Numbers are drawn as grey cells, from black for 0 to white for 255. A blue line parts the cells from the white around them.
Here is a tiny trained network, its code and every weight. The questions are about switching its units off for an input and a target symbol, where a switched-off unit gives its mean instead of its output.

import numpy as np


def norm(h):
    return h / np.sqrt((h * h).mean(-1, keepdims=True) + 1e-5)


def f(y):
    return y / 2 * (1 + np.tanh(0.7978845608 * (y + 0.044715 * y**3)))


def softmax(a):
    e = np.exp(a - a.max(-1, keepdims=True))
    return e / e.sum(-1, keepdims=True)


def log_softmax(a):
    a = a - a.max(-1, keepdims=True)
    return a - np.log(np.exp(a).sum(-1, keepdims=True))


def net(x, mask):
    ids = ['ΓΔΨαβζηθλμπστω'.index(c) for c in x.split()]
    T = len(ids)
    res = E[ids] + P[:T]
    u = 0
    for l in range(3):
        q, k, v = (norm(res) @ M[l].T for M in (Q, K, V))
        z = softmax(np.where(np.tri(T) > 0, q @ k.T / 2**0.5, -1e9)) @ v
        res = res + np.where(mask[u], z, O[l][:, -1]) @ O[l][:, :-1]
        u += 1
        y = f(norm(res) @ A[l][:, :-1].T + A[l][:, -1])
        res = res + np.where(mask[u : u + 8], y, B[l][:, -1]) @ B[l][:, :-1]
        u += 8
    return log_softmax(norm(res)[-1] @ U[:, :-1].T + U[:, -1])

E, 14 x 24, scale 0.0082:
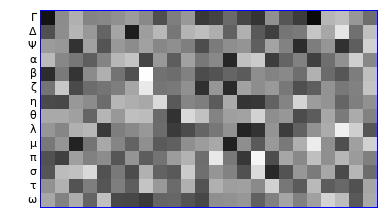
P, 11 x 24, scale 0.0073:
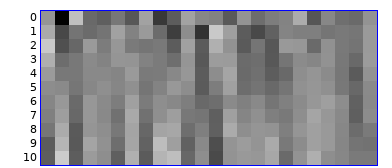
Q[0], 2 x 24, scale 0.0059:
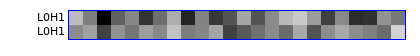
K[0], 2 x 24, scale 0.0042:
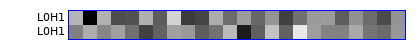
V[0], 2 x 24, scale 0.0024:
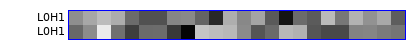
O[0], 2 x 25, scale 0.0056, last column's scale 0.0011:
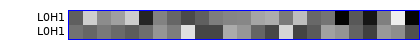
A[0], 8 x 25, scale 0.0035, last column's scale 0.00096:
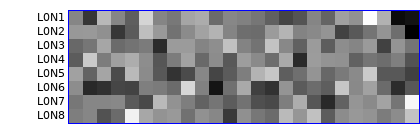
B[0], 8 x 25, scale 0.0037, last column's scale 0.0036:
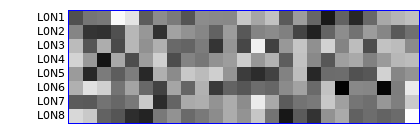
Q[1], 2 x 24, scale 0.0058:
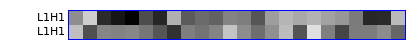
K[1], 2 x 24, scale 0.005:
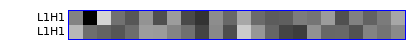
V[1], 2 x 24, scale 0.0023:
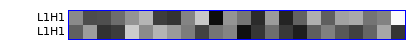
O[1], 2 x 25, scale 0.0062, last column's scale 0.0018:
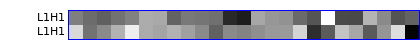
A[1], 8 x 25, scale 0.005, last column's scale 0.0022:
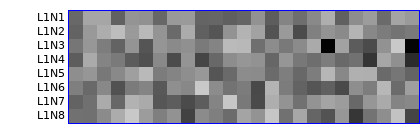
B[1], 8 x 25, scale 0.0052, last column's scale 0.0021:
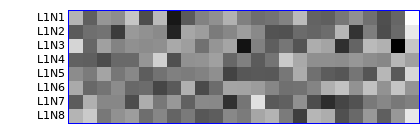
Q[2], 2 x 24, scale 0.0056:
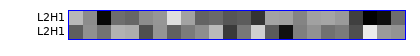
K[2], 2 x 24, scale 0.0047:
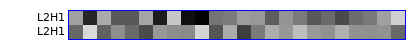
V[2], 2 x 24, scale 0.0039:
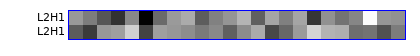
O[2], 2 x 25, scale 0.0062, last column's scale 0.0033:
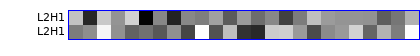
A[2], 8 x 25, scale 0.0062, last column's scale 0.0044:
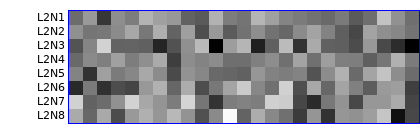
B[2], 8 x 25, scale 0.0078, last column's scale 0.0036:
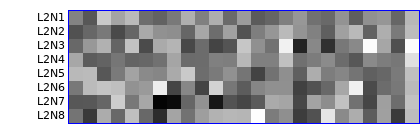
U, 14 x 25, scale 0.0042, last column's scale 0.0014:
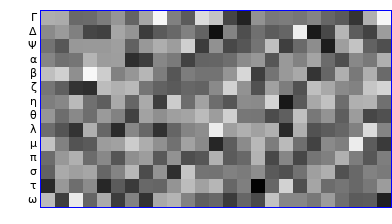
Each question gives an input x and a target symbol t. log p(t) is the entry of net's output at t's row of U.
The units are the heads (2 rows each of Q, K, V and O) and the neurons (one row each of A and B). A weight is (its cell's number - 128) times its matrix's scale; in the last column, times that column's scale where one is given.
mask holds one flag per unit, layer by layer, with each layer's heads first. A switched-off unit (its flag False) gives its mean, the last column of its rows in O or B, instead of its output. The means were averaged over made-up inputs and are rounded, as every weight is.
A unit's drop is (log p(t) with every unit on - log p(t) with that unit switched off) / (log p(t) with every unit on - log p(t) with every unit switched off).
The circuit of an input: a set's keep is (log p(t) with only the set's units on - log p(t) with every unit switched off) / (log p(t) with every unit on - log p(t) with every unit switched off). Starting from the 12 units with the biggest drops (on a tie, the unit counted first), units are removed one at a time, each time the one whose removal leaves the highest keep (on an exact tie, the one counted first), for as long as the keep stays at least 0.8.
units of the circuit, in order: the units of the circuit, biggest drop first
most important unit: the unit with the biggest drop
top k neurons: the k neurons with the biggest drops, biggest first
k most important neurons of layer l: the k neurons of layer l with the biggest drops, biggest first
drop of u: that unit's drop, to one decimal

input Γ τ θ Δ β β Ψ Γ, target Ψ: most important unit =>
L2H1
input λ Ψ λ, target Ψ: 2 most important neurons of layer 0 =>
[L0N6; L0N7]
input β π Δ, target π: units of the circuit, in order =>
[L1H1; L2N3]
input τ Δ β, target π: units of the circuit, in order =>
[L0H1; L1H1; L2N3]
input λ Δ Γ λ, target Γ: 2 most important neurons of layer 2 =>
[L2N5; L2N3]
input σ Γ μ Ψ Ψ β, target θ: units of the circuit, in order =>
[L1N3; L1H1; L2N8]
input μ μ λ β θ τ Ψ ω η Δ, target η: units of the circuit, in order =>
[L2H1; L0N3]
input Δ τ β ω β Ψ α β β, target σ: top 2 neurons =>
[L2N6; L1N7]
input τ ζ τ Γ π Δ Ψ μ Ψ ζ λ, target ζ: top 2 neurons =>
[L2N2; L0N1]
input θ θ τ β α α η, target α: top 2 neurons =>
[L0N1; L2N7]
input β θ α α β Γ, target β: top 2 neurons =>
[L0N1; L1N8]
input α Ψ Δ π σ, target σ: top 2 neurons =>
[L2N6; L0N4]
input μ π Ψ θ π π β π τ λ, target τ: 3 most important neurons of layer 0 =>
[L0N6; L0N7; L0N1]
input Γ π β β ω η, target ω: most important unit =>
L0N5
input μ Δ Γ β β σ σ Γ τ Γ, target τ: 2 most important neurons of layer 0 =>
[L0N6; L0N7]
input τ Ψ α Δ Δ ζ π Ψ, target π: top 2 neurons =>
[L2N3; L0N6]
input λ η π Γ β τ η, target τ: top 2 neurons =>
[L0N1; L2N3]
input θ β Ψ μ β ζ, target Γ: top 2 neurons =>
[L0N6; L1N7]
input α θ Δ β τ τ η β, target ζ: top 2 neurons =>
[L2N2; L1N6]
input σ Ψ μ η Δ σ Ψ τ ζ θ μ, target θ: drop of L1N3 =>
1.7
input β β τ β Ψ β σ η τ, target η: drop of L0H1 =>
0.1
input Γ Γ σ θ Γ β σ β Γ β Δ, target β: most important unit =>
L0H1
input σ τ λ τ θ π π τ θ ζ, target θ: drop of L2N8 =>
0.4
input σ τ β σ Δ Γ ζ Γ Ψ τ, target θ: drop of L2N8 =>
0.7
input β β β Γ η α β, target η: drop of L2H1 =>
0.4
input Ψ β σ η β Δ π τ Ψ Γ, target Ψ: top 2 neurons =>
[L2N1; L0N1]
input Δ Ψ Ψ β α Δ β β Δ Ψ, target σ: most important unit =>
L2N6
